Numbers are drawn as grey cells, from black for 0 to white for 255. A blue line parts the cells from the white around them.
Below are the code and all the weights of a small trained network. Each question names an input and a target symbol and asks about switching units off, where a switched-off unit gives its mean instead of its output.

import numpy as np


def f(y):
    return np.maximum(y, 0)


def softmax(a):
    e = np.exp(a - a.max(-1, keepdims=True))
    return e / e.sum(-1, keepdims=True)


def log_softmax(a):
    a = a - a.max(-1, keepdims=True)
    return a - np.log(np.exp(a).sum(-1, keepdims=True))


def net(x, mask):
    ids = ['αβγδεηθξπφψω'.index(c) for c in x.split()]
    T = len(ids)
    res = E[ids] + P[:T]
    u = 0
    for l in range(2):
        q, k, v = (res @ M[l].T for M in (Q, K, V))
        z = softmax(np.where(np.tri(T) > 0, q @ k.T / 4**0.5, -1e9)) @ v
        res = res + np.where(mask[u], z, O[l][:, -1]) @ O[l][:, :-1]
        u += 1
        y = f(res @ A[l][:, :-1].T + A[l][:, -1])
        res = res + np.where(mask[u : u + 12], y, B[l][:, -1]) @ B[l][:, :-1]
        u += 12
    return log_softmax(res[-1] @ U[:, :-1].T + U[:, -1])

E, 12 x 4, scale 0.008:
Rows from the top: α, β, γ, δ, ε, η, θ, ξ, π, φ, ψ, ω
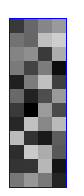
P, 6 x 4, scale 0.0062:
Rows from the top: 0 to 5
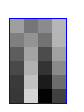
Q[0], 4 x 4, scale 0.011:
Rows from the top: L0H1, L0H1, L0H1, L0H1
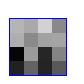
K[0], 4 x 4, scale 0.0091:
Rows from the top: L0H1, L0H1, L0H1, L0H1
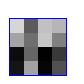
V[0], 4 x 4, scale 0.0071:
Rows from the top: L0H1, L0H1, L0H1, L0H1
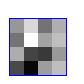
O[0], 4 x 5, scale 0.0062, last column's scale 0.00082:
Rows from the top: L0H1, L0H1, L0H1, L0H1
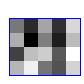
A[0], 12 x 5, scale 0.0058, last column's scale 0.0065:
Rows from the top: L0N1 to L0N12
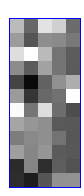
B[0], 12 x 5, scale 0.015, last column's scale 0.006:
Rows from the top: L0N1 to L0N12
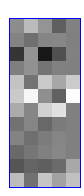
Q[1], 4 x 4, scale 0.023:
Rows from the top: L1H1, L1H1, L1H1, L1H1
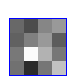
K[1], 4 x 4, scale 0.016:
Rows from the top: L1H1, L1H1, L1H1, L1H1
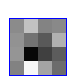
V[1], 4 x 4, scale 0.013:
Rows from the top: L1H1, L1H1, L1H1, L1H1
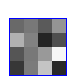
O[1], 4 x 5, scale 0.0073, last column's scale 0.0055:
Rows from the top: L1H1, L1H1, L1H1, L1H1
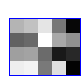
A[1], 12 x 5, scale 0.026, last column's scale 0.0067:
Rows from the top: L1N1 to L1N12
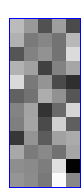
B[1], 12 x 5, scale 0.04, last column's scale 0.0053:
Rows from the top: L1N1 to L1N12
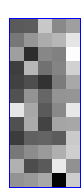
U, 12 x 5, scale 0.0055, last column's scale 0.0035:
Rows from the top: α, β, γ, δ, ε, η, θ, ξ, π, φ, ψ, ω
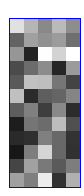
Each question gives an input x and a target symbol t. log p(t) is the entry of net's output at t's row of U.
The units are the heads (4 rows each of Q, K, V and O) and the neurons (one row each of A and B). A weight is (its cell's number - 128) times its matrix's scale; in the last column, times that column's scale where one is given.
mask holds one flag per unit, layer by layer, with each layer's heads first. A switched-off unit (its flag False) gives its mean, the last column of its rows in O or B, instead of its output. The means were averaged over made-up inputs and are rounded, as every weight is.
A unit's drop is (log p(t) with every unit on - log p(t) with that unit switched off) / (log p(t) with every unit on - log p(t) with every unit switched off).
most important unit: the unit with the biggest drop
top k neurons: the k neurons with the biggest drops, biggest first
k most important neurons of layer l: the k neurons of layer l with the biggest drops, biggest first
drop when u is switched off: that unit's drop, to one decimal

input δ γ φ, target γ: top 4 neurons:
(L0N6; L0N5; L0N12; L1N12)
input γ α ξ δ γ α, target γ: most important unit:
L0N6
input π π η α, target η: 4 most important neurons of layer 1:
(L1N3; L1N7; L1N4; L1N2)
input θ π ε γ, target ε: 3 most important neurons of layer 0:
(L0N6; L0N5; L0N12)
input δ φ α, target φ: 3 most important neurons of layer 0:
(L0N6; L0N5; L0N12)
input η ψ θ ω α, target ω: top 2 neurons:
(L1N12; L0N5)
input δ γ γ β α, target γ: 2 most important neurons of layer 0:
(L0N5; L0N12)
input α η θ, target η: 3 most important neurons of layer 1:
(L1N7; L1N3; L1N9)
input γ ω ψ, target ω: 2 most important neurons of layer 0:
(L0N6; L0N12)
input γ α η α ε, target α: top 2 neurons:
(L0N6; L1N7)
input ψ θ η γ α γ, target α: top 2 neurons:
(L0N6; L0N11)
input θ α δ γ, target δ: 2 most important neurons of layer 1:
(L1N12; L1N9)
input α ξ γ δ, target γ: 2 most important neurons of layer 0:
(L0N11; L0N5)
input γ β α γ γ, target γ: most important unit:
L0H1
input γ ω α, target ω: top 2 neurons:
(L1N12; L0N12)
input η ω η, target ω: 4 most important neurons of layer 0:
(L0N6; L0N5; L0N12; L0N3)
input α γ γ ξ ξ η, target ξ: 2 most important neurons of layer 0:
(L0N5; L0N12)
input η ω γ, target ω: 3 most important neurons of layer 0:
(L0N6; L0N5; L0N12)
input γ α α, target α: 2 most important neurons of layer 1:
(L1N7; L1N9)
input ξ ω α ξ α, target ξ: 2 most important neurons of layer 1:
(L1N5; L1N12)
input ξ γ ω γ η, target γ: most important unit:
L0N11
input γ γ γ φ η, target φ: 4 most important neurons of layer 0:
(L0N6; L0N5; L0N12; L0N11)
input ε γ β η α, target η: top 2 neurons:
(L0N6; L1N7)
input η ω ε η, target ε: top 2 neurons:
(L0N6; L1N12)
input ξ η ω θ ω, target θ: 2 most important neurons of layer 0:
(L0N6; L0N5)
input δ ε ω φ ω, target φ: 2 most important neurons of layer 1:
(L1N12; L1N7)
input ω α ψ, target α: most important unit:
L0H1
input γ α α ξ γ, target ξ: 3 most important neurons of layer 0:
(L0N6; L0N5; L0N12)
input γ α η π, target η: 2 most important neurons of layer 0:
(L0N11; L0N5)
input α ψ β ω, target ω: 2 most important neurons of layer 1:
(L1N12; L1N5)
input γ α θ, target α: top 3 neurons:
(L0N6; L1N7; L0N11)
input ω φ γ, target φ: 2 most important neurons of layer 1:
(L1N12; L1N1)
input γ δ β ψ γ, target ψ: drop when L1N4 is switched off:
0.2
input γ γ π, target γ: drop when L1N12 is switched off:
0.2
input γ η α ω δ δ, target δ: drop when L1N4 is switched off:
0.0
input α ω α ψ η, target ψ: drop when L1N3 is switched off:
0.1
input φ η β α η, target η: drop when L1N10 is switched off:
0.2
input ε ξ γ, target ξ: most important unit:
L0N6
